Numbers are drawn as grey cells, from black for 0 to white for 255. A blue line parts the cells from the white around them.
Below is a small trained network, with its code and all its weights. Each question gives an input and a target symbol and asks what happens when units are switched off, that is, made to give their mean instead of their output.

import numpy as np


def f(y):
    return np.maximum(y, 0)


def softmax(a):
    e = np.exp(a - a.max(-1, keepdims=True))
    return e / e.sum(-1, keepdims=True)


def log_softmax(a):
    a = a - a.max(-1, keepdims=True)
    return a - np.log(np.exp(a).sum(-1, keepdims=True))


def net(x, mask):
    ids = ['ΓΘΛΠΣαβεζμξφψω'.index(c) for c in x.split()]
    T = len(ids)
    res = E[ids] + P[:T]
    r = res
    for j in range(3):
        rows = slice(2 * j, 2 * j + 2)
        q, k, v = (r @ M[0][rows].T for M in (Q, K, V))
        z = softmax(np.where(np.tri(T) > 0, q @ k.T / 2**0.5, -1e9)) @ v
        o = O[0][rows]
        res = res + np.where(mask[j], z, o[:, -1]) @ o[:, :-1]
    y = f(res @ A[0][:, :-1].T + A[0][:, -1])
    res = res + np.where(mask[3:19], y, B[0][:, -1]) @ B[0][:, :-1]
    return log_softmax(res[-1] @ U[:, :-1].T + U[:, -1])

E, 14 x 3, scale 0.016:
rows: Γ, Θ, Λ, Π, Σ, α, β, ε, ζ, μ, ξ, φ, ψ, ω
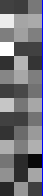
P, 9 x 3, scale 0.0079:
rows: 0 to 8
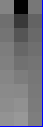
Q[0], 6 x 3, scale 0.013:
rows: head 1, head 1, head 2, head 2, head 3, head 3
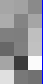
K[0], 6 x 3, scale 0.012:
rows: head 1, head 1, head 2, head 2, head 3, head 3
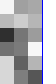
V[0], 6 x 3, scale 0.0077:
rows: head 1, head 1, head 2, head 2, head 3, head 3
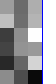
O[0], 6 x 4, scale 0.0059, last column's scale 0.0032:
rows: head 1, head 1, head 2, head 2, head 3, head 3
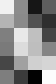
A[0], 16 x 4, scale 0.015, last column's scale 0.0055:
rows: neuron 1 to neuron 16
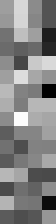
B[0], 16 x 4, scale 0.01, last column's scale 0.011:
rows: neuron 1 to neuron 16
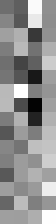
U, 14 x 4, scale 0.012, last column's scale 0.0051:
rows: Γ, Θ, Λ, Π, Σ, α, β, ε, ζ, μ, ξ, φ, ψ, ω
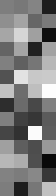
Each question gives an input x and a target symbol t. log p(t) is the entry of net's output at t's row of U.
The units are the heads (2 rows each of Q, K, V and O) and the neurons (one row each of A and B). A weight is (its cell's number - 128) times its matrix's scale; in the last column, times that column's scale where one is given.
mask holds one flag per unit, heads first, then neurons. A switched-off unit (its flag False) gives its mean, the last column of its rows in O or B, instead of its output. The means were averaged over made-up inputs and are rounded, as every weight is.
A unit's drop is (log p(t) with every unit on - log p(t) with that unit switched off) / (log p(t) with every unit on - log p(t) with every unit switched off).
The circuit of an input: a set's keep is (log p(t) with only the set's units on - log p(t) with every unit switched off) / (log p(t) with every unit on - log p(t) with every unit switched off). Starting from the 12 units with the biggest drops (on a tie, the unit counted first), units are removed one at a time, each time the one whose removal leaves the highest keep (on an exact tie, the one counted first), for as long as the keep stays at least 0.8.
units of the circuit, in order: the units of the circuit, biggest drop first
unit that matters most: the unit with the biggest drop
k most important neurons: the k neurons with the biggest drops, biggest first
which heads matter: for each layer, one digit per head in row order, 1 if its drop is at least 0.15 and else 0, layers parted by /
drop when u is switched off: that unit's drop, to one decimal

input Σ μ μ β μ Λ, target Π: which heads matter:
010
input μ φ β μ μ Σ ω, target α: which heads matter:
100
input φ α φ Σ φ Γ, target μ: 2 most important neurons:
[neuron 11; neuron 9]
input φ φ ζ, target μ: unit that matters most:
neuron 11
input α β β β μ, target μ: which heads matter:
000
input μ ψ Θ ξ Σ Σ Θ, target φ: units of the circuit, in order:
[neuron 8; head 1]
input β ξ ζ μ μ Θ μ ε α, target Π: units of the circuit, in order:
[neuron 9; neuron 6; head 2]
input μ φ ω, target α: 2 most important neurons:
[neuron 16; neuron 4]
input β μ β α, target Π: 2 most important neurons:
[neuron 9; neuron 16]
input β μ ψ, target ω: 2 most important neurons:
[neuron 5; neuron 8]
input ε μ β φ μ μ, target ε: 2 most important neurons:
[neuron 16; neuron 5]
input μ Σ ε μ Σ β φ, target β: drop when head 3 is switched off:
0.0
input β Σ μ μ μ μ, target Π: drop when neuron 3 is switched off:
0.2
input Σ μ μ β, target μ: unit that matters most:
neuron 9
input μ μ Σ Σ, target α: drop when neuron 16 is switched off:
0.1
